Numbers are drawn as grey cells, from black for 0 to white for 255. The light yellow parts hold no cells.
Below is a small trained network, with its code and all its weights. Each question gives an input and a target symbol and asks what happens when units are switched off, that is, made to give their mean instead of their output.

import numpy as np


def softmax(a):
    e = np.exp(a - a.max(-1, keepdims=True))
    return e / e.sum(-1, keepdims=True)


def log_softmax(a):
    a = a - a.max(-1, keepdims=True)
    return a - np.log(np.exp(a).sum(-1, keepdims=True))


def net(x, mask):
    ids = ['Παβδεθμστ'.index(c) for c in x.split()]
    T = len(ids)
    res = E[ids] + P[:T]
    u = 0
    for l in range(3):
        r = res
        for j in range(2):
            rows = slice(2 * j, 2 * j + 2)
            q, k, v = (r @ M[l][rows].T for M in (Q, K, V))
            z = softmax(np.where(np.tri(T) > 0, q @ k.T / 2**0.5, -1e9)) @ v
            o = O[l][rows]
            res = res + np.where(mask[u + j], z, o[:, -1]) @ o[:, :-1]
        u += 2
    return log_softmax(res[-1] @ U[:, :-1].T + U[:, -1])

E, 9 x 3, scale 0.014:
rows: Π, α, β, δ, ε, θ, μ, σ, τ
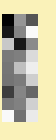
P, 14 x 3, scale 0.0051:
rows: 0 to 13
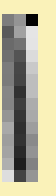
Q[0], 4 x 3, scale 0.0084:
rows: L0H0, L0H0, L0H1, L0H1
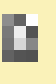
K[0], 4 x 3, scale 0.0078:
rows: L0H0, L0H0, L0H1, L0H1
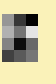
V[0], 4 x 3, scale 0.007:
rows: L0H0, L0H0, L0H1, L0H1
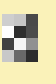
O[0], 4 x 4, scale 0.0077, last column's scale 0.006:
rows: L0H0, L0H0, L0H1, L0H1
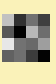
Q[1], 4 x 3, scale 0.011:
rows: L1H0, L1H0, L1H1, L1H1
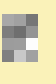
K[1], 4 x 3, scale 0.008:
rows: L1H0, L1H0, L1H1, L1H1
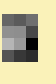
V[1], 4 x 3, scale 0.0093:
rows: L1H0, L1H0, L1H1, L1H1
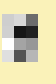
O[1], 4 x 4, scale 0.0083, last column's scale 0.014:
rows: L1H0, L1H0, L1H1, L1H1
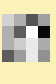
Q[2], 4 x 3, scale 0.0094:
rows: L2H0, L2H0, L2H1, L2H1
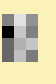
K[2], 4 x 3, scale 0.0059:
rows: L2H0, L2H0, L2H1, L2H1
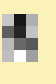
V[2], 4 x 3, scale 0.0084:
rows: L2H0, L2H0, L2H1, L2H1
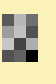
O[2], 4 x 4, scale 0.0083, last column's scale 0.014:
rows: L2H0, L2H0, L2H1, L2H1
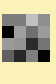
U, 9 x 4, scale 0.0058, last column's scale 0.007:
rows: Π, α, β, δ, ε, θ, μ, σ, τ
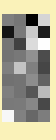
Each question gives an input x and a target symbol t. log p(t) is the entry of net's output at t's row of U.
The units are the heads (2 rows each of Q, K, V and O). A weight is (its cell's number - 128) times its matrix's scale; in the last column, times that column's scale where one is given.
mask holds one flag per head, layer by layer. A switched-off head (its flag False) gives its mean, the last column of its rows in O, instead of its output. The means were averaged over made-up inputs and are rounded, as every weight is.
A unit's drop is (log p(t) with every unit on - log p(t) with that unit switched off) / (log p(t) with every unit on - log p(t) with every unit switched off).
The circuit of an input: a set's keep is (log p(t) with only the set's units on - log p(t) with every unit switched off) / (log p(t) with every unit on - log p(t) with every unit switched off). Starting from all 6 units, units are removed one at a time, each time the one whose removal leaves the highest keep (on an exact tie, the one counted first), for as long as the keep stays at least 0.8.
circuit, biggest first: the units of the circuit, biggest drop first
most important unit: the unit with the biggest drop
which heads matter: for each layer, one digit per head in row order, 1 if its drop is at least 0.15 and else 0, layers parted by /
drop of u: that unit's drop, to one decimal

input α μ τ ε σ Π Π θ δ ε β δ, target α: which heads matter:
10 / 10 / 11
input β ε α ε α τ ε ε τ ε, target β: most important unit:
L0H1
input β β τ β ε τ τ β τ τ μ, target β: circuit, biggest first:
[L0H0; L1H0]
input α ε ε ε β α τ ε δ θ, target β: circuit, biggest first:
[L2H1; L0H0; L1H0]
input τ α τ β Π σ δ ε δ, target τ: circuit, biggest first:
[L2H0; L0H0; L1H0]
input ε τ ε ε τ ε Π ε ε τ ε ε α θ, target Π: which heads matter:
10 / 11 / 00
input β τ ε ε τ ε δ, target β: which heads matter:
11 / 01 / 10
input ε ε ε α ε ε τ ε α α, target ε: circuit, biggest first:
[L0H1; L1H1; L0H0; L2H1]
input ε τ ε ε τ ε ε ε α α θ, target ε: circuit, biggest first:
[L1H1; L0H0; L0H1; L2H1]
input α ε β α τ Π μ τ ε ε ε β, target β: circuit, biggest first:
[L2H1; L1H1]
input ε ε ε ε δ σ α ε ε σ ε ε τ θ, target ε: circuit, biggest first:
[L1H1; L0H1; L0H0; L2H1]
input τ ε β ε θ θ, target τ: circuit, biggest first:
[L2H0; L2H1; L1H0; L0H0]
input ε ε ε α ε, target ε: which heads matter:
11 / 01 / 10
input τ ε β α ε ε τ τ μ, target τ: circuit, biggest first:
[L2H0; L0H0; L1H0; L2H1]
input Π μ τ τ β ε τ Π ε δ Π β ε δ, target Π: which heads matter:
10 / 01 / 00
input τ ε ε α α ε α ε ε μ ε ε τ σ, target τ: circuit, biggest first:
[L0H0; L2H0; L1H0; L1H1]
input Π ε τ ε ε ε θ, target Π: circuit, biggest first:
[L1H1]
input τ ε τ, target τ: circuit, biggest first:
[L2H1; L2H0; L0H0; L1H0]
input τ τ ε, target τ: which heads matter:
10 / 10 / 11
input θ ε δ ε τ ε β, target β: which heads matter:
00 / 01 / 00
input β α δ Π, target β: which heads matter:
11 / 10 / 11
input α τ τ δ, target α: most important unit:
L2H0
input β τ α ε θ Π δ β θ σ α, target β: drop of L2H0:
0.3
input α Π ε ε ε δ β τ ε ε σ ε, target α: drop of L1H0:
0.4
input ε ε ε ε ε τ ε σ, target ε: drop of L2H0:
0.2
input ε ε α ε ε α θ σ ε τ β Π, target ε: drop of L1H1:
0.9
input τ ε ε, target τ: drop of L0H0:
1.1
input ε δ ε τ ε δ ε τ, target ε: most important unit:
L1H1
